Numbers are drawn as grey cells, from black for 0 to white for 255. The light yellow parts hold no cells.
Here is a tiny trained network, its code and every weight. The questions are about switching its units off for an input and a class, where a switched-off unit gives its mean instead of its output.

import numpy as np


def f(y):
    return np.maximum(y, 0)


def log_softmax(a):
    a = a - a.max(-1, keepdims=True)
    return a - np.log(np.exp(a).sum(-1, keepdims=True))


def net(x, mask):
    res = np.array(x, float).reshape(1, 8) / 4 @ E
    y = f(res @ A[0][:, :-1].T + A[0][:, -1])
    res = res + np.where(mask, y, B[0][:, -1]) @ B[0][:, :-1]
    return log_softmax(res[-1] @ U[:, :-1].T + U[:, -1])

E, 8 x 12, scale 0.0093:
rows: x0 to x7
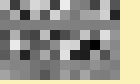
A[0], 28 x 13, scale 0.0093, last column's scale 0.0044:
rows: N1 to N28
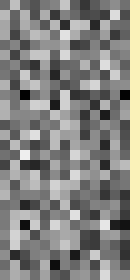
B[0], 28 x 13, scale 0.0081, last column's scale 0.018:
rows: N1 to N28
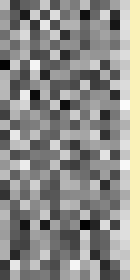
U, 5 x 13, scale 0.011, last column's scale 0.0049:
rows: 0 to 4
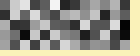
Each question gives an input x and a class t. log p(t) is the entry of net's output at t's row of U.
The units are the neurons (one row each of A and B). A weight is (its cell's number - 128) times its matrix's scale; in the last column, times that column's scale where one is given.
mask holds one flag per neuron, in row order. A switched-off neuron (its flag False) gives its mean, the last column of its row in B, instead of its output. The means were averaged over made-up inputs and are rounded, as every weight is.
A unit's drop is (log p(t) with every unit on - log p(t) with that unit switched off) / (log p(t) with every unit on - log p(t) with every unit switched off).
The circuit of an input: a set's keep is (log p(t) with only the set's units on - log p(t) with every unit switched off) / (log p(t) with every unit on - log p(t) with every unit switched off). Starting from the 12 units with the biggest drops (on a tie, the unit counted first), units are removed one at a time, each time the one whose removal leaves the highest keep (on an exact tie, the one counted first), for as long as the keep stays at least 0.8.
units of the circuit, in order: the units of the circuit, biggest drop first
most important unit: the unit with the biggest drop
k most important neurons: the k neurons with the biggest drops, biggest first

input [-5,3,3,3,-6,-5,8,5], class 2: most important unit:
N9
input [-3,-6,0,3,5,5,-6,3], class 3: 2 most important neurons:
[N2 N8]
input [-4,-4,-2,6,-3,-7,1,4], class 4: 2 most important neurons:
[N3 N16]
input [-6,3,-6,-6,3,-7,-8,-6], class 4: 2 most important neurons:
[N3 N11]
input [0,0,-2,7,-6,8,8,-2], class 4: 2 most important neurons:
[N10 N21]
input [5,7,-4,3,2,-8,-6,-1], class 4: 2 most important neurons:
[N3 N2]
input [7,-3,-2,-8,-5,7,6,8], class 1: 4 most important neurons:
[N19 N14 N12 N17]
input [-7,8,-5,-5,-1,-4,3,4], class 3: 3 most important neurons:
[N23 N11 N6]
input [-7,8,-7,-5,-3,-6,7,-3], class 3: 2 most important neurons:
[N23 N11]
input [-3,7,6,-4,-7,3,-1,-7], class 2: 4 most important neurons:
[N26 N9 N2 N8]
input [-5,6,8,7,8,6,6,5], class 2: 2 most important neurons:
[N1 N25]
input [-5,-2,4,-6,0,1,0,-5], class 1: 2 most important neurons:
[N12 N11]
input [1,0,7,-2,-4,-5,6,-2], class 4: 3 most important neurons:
[N24 N3 N25]
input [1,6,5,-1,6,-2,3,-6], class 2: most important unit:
N22
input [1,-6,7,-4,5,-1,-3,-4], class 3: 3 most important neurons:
[N2 N8 N9]
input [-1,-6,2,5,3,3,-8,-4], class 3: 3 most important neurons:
[N2 N8 N14]
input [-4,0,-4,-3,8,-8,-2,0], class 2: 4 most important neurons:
[N24 N22 N25 N10]
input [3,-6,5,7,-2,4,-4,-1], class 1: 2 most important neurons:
[N27 N7]
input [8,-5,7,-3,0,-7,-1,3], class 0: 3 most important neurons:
[N11 N6 N4]
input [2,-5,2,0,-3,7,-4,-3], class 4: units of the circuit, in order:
[N10]
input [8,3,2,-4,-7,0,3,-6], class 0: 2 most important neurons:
[N4 N6]
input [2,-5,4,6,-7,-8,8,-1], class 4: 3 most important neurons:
[N3 N16 N24]
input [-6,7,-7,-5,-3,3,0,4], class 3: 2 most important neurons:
[N23 N11]
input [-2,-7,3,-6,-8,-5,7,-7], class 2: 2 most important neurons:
[N9 N23]
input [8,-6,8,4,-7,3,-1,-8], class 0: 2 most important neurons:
[N11 N6]
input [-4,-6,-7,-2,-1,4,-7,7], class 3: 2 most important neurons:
[N2 N8]
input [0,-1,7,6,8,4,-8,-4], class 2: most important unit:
N24
